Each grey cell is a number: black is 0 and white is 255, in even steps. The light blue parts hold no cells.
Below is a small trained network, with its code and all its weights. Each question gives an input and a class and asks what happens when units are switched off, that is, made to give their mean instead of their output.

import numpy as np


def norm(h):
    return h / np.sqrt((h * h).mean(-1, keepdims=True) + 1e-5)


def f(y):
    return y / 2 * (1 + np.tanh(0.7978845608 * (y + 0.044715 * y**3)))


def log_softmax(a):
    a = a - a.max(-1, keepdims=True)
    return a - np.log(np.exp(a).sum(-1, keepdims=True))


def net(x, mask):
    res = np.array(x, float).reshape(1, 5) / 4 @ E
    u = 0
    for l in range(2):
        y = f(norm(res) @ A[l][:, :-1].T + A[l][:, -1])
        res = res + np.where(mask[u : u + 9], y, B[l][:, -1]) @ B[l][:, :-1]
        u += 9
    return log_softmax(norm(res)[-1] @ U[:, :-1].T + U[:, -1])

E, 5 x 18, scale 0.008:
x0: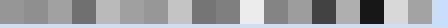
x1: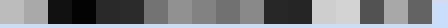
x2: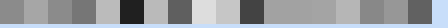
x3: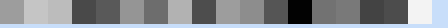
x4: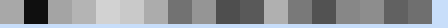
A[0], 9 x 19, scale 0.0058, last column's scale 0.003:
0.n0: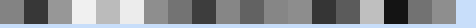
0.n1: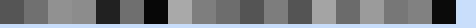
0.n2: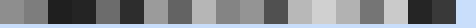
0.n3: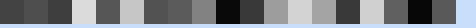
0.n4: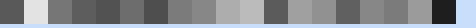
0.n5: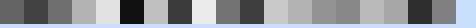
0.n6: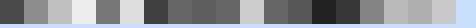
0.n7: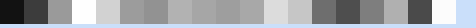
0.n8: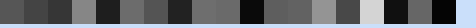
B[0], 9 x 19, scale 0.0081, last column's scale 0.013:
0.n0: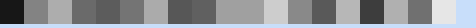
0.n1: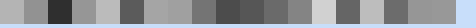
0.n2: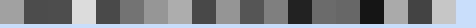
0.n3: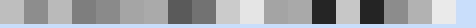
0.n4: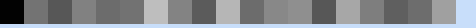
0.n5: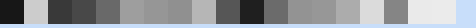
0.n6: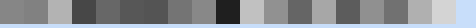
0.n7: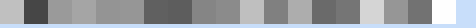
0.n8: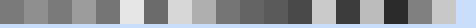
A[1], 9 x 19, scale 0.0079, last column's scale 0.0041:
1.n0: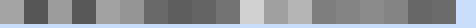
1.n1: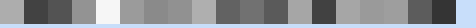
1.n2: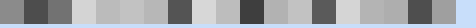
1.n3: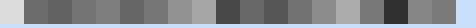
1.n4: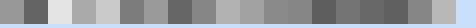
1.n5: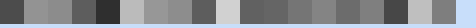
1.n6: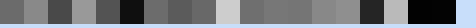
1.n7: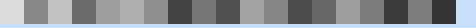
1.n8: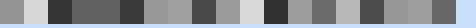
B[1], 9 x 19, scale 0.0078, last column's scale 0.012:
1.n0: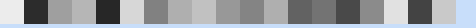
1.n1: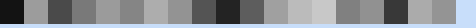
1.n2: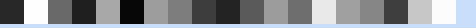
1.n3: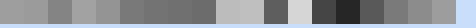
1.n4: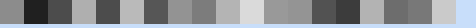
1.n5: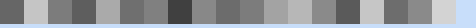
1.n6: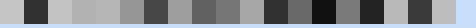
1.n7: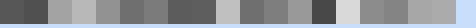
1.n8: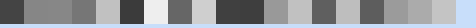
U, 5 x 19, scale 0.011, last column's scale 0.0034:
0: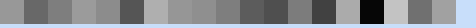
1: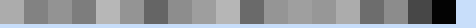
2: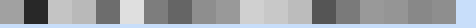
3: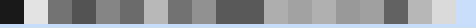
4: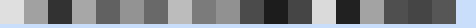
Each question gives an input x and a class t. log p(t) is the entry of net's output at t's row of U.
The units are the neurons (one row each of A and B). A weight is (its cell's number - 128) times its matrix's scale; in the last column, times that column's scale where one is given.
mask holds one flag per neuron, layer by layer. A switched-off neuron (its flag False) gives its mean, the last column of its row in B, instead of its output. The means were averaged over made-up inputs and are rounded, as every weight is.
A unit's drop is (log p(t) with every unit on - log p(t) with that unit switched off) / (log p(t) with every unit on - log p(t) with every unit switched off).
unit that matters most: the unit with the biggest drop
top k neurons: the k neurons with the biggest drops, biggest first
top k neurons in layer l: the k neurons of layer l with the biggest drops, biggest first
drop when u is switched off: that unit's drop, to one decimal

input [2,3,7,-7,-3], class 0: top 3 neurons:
(0.n2, 1.n6, 0.n8)
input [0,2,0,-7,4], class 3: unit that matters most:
0.n5
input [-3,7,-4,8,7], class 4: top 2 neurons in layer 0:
(0.n3, 0.n0)
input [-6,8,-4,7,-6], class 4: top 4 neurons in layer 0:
(0.n3, 0.n0, 0.n5, 0.n1)
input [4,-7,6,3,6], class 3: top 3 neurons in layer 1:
(1.n2, 1.n6, 1.n1)
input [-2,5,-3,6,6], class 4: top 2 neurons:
(0.n3, 0.n0)
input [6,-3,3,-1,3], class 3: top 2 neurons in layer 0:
(0.n3, 0.n5)
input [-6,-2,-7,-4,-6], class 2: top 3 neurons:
(0.n3, 0.n5, 1.n2)
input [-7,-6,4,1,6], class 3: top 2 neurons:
(0.n5, 1.n2)
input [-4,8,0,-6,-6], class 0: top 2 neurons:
(1.n6, 0.n2)
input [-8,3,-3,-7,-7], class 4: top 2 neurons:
(0.n8, 0.n2)
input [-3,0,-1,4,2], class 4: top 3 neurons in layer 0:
(0.n8, 0.n3, 0.n1)
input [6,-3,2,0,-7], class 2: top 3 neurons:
(0.n5, 1.n2, 0.n2)
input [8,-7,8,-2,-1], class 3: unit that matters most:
1.n2
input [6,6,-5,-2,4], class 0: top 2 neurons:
(0.n7, 0.n5)
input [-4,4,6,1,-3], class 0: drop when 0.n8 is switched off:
-0.1
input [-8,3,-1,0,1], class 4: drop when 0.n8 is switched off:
0.1
